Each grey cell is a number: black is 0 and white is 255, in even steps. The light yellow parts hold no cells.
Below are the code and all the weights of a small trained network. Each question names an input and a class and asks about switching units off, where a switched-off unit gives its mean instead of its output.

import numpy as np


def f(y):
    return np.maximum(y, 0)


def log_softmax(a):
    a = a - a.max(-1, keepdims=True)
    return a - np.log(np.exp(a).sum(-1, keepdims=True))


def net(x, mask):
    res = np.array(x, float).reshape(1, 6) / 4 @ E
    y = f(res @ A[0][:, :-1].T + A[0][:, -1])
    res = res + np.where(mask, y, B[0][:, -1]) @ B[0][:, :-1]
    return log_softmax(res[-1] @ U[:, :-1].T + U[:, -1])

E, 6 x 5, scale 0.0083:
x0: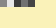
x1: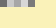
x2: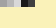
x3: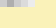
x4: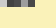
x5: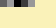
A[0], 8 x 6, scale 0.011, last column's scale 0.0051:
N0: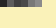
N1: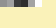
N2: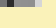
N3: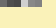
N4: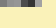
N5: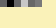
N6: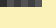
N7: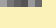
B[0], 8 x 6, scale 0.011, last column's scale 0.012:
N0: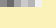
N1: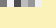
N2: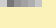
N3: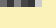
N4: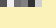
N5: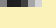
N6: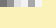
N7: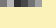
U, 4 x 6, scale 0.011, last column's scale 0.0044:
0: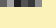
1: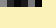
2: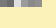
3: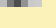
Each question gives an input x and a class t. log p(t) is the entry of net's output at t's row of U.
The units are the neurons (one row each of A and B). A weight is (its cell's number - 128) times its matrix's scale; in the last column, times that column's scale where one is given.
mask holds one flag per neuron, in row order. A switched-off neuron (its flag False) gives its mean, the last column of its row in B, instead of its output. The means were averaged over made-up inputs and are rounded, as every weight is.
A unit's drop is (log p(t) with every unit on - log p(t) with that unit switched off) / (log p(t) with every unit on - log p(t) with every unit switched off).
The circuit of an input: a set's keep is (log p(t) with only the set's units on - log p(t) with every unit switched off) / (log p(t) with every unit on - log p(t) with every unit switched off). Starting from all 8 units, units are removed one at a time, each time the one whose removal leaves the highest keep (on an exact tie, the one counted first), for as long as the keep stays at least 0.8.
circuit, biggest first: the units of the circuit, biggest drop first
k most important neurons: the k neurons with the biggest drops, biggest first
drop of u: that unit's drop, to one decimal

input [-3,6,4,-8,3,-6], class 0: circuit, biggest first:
N4
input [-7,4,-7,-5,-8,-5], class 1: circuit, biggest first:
N5; N6
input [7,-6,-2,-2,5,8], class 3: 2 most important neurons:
N6; N0
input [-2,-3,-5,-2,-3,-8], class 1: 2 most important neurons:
N5; N6
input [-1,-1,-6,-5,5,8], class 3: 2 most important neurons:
N6; N5
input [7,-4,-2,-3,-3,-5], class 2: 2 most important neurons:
N5; N7
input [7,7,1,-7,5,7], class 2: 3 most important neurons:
N6; N0; N5
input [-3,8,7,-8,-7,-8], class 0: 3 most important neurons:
N4; N6; N0
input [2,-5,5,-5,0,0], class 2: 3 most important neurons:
N6; N0; N5
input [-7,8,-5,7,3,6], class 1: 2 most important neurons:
N3; N6
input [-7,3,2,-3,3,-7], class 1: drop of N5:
0.4
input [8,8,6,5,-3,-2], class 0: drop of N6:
0.9
